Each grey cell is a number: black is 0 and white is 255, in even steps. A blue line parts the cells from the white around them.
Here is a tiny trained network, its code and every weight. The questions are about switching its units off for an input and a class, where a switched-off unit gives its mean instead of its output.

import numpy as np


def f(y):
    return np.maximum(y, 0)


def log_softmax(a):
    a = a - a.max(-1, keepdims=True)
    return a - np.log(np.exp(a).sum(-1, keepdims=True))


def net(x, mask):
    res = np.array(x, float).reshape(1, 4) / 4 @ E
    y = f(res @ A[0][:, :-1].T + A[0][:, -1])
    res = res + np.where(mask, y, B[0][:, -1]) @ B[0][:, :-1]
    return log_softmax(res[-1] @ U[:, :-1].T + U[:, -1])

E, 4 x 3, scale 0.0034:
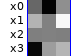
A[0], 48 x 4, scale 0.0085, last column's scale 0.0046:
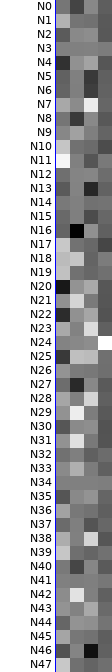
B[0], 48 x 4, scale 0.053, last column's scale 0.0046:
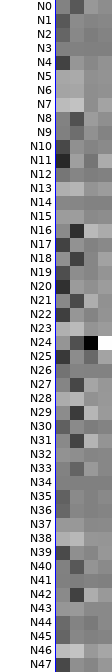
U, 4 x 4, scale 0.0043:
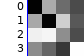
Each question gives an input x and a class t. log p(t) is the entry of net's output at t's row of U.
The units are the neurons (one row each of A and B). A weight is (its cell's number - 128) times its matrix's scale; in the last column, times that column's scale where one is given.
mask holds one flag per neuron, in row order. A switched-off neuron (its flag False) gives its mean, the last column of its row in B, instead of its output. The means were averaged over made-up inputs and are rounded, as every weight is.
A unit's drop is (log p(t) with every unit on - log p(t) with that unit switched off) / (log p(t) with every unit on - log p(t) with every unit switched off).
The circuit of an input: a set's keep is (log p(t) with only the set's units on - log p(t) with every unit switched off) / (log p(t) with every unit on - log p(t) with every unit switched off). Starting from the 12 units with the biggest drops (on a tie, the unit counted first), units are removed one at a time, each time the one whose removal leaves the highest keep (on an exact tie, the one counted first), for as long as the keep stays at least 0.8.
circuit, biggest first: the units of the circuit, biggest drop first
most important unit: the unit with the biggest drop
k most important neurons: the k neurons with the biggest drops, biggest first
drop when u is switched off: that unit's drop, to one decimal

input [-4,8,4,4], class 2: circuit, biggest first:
[N7]
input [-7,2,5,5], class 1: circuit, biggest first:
[N29 N42]
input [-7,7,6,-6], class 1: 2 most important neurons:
[N18 N29]
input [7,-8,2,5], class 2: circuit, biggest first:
[N46 N13]
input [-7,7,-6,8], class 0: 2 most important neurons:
[N25 N20]
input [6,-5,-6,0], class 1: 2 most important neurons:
[N16 N27]
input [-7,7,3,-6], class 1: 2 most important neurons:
[N18 N29]
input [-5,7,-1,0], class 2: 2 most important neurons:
[N7 N23]
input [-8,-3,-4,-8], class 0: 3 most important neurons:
[N11 N47 N39]
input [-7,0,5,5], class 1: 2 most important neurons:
[N29 N42]
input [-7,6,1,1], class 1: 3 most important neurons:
[N29 N42 N31]
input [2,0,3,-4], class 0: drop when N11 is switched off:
0.3
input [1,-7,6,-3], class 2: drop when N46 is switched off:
0.1
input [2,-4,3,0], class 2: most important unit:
N46
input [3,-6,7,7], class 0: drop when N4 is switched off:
0.2
